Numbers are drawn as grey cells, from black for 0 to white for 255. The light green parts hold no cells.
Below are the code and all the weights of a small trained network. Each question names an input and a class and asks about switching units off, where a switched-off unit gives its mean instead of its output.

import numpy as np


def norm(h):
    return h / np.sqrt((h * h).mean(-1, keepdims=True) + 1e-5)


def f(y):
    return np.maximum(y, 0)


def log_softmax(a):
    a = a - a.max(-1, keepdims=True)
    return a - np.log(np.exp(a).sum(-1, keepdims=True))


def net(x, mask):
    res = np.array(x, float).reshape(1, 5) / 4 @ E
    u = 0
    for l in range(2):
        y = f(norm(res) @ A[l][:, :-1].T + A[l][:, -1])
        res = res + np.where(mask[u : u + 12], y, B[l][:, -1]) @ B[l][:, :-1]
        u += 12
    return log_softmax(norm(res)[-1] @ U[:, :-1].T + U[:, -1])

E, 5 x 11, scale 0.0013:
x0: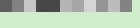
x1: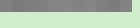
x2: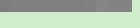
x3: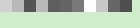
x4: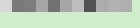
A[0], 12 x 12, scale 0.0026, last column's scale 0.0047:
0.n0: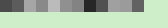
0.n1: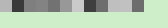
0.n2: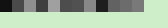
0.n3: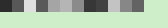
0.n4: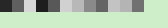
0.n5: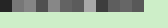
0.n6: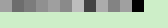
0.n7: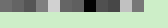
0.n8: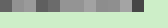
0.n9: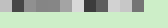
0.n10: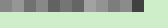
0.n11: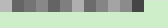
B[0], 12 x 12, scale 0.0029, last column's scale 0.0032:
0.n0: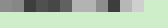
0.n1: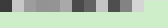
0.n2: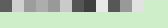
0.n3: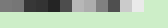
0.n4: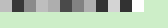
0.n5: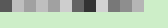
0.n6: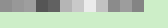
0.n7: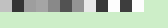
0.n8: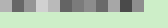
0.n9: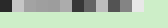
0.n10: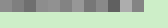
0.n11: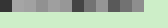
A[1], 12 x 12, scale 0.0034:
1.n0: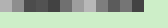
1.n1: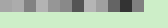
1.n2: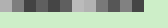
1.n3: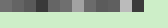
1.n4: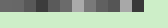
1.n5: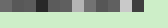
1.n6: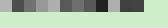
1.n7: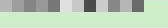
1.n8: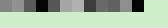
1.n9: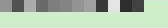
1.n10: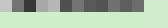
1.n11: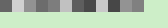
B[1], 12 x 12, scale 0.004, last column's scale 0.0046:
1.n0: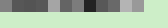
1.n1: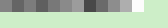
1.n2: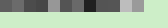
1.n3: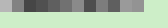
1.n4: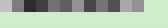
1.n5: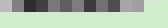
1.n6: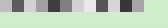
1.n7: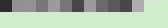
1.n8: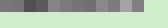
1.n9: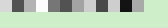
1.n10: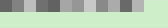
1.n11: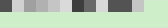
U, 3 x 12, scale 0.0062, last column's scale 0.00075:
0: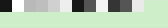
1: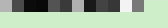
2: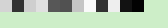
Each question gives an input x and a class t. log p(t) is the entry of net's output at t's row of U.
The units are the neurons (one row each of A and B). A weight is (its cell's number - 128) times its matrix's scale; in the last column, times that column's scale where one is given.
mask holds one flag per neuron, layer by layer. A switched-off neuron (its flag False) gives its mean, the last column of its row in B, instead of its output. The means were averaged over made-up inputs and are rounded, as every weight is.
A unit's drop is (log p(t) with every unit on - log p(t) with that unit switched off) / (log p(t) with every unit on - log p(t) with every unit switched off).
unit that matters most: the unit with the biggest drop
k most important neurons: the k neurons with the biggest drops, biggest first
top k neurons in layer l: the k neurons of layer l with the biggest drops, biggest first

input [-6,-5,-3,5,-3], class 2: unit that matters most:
0.n3
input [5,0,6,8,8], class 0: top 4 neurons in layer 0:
0.n7, 0.n4, 0.n3, 0.n0
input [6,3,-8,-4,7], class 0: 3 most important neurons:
0.n9, 0.n1, 0.n7
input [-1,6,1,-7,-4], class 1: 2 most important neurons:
0.n3, 0.n0
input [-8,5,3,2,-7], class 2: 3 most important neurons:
0.n7, 0.n9, 0.n1
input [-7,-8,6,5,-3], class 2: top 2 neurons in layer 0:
0.n3, 0.n0
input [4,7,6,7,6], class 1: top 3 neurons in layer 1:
1.n11, 1.n0, 1.n2
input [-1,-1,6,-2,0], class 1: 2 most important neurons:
0.n0, 0.n3
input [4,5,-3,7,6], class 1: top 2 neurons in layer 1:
1.n11, 1.n0
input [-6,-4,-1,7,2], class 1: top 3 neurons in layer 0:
0.n2, 0.n9, 0.n4
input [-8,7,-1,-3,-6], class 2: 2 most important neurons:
0.n7, 0.n9
